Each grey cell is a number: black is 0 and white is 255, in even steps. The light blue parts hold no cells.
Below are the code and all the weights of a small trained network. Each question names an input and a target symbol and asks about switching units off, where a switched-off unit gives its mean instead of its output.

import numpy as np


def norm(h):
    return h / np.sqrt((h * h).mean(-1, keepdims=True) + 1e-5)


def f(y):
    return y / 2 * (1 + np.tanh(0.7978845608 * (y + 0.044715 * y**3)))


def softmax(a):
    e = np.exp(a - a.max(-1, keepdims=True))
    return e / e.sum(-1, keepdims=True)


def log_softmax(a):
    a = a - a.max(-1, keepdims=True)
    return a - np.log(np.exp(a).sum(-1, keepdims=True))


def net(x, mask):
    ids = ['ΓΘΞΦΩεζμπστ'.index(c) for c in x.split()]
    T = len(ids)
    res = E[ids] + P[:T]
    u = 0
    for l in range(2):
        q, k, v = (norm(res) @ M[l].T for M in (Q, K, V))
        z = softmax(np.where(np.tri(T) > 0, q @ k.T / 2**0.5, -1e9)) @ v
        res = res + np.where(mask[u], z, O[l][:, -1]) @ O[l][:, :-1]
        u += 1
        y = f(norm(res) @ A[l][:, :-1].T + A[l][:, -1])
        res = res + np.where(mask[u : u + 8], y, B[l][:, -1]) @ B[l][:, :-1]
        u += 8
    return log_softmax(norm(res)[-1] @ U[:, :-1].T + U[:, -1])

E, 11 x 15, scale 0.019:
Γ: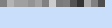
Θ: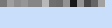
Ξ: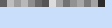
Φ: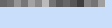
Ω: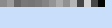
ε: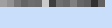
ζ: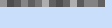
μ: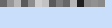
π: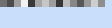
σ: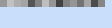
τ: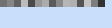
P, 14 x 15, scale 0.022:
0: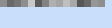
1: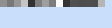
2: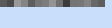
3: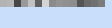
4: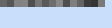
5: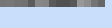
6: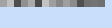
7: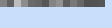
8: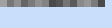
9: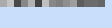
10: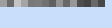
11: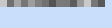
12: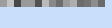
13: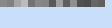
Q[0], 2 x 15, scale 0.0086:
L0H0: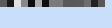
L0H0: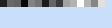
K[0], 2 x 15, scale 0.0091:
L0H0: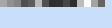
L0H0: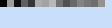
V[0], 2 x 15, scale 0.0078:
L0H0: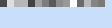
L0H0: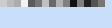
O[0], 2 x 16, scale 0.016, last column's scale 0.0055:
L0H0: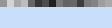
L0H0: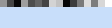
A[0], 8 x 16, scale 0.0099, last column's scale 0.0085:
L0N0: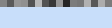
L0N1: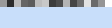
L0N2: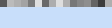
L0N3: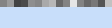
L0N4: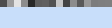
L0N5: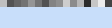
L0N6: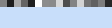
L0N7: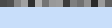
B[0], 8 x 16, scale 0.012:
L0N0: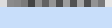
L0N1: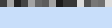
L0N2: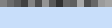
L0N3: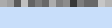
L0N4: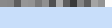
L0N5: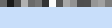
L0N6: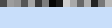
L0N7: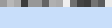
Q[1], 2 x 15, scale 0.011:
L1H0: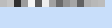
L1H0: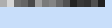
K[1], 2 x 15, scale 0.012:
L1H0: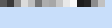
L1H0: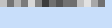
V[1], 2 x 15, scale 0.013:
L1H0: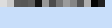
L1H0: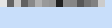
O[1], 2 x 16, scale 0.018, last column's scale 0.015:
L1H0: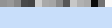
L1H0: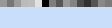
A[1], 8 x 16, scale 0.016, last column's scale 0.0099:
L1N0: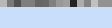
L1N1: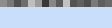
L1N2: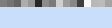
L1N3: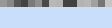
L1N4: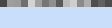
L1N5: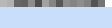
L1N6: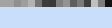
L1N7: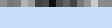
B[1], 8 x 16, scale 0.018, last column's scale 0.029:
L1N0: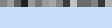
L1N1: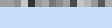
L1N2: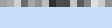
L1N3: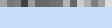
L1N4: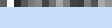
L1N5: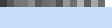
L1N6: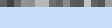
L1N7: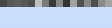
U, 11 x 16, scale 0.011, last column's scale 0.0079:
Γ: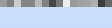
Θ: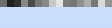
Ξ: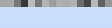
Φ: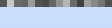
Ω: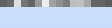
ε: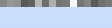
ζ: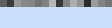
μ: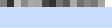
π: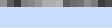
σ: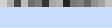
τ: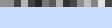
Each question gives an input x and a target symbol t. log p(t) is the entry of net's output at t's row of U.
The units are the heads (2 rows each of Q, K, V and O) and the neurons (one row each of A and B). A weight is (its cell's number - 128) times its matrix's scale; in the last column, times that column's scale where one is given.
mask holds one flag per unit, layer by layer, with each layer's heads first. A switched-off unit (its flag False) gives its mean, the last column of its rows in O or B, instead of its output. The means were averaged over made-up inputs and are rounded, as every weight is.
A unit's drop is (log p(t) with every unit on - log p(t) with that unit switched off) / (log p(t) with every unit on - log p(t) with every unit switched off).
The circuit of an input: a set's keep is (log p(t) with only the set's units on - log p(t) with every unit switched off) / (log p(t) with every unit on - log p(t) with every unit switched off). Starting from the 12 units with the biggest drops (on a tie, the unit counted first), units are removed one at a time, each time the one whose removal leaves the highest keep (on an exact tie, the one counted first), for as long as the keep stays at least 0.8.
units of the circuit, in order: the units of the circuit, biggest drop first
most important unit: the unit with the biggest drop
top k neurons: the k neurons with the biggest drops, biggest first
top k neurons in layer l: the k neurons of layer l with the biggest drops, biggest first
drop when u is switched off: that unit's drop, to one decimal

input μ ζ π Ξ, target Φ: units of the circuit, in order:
L0H0; L1N4
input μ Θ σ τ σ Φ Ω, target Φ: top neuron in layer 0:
L0N0
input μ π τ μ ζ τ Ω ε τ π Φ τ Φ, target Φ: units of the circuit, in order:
L0H0; L1N4; L0N0
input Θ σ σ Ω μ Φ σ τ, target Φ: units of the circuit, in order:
L0H0; L0N6; L1N4
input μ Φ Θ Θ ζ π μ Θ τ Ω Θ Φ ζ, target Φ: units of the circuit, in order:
L0H0; L1N4; L0N0
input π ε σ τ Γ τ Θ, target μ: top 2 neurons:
L1N7; L1N2
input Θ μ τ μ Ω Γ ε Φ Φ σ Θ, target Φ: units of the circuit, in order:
L0H0; L0N6; L1N4
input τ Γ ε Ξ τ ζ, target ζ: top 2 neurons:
L0N1; L0N7
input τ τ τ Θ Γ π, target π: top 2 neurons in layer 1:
L1N0; L1N6
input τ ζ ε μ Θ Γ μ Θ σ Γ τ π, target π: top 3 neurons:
L1N0; L0N6; L0N0
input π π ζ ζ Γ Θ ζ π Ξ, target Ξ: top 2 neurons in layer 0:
L0N6; L0N4
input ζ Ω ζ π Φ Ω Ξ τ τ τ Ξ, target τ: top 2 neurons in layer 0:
L0N4; L0N7
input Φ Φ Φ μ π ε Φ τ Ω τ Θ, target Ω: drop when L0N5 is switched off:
0.0
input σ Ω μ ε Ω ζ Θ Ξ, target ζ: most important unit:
L0H0
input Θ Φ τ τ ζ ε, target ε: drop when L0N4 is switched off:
0.2
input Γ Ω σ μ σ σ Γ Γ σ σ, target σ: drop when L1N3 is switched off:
0.1
